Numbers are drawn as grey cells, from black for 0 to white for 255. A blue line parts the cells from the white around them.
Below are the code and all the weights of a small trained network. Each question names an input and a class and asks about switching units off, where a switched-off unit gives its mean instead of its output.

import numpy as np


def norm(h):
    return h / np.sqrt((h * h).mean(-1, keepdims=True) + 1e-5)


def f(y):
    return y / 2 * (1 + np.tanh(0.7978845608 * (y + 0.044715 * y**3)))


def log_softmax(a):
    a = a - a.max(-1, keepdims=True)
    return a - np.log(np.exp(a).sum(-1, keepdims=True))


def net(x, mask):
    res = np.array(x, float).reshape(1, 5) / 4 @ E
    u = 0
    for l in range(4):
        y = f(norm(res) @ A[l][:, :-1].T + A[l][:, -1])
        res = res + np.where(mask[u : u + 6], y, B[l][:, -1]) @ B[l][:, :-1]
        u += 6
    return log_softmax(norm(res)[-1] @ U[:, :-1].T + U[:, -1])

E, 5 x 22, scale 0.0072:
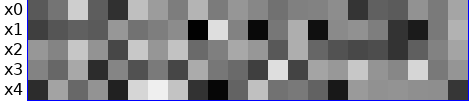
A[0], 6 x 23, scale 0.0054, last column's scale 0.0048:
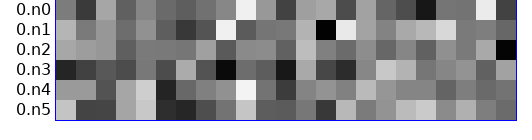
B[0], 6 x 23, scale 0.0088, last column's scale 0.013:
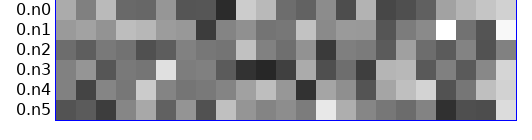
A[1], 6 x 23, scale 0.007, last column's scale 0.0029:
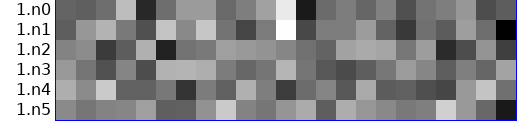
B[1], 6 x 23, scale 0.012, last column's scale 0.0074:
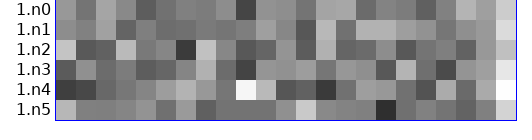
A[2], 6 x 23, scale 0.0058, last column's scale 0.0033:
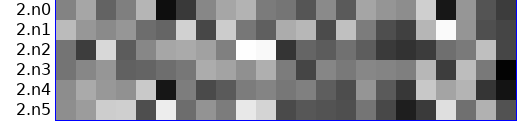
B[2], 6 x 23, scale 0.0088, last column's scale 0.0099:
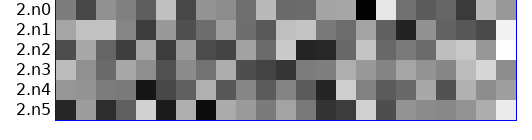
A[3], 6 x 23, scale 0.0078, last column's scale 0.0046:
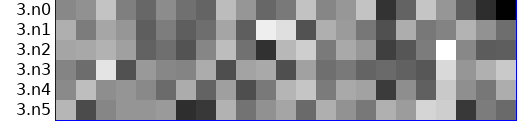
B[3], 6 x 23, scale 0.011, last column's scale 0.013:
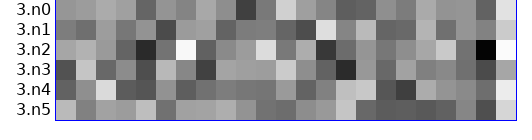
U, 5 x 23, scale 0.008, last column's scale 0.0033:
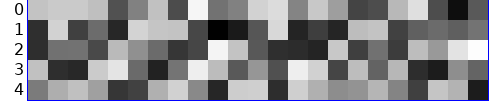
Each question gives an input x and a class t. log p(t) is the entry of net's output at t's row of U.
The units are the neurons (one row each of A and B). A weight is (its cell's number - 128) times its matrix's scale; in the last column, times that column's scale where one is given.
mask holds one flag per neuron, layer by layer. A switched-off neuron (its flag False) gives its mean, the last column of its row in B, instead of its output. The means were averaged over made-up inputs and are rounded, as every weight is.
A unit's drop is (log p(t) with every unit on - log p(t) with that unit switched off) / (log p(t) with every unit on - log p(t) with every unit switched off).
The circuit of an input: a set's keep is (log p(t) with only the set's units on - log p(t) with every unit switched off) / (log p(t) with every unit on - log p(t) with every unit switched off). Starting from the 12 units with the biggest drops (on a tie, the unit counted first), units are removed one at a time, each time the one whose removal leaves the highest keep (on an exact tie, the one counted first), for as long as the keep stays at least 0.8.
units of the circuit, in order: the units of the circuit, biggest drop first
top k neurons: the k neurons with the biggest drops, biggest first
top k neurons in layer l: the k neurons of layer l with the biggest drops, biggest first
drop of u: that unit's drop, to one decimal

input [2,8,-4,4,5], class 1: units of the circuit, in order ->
0.n3
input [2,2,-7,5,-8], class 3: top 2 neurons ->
0.n5, 0.n4
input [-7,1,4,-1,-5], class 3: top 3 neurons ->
0.n5, 0.n4, 1.n2
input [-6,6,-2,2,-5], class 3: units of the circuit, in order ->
0.n5, 1.n2
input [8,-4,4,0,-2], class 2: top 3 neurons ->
0.n5, 0.n1, 2.n5
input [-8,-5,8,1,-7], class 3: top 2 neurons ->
0.n5, 0.n4
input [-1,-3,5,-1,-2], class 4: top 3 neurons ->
0.n0, 0.n1, 1.n1
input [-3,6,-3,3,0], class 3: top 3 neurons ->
0.n4, 0.n5, 3.n2
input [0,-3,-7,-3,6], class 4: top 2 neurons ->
0.n1, 1.n3
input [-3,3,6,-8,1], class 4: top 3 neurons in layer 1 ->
1.n0, 1.n1, 1.n3
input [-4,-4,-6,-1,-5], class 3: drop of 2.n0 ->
0.2
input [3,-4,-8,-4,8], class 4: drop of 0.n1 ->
0.9
